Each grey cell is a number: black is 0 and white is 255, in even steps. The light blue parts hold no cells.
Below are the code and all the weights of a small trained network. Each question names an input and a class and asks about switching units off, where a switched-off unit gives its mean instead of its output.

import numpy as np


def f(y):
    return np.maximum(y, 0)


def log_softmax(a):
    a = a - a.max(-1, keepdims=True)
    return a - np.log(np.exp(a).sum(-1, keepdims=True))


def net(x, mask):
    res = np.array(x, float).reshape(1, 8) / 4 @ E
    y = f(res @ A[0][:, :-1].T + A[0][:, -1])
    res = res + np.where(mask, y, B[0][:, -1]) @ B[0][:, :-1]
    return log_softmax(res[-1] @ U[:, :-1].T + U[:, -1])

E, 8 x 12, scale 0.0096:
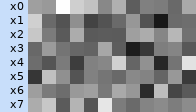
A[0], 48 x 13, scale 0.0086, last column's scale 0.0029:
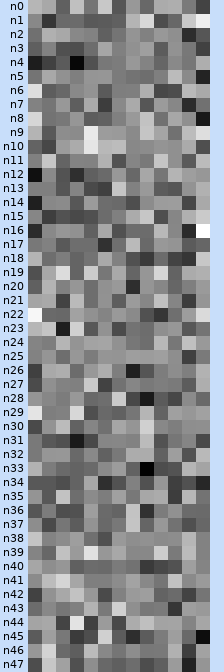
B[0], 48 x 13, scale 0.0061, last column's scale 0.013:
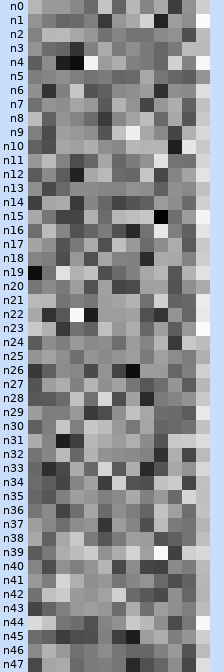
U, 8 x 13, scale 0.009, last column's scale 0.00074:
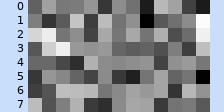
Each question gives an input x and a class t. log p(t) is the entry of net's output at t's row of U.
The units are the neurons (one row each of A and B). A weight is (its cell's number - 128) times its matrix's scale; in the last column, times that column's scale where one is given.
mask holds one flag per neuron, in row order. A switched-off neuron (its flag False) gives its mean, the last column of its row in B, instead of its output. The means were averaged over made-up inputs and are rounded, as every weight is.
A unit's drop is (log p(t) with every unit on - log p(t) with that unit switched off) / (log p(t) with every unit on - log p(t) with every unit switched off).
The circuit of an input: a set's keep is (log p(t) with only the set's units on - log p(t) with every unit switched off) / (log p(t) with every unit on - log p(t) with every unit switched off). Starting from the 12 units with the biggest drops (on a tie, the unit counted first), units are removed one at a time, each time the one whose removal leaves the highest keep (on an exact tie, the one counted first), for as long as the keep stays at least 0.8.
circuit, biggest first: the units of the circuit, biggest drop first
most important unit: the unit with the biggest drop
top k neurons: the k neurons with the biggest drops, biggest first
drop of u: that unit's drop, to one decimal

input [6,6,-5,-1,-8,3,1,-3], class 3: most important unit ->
n42
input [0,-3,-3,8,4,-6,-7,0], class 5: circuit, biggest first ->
(n26, n45)
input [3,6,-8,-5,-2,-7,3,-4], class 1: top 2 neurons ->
(n22, n33)
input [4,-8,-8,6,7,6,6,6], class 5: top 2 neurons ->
(n26, n45)
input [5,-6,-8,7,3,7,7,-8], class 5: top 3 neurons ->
(n26, n14, n47)
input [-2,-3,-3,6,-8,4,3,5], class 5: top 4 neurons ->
(n26, n45, n16, n47)
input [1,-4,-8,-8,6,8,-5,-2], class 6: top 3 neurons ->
(n19, n10, n39)
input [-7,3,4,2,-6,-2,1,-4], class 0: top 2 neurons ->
(n34, n17)
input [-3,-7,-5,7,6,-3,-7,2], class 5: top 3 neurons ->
(n26, n45, n20)
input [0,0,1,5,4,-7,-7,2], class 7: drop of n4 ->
0.2
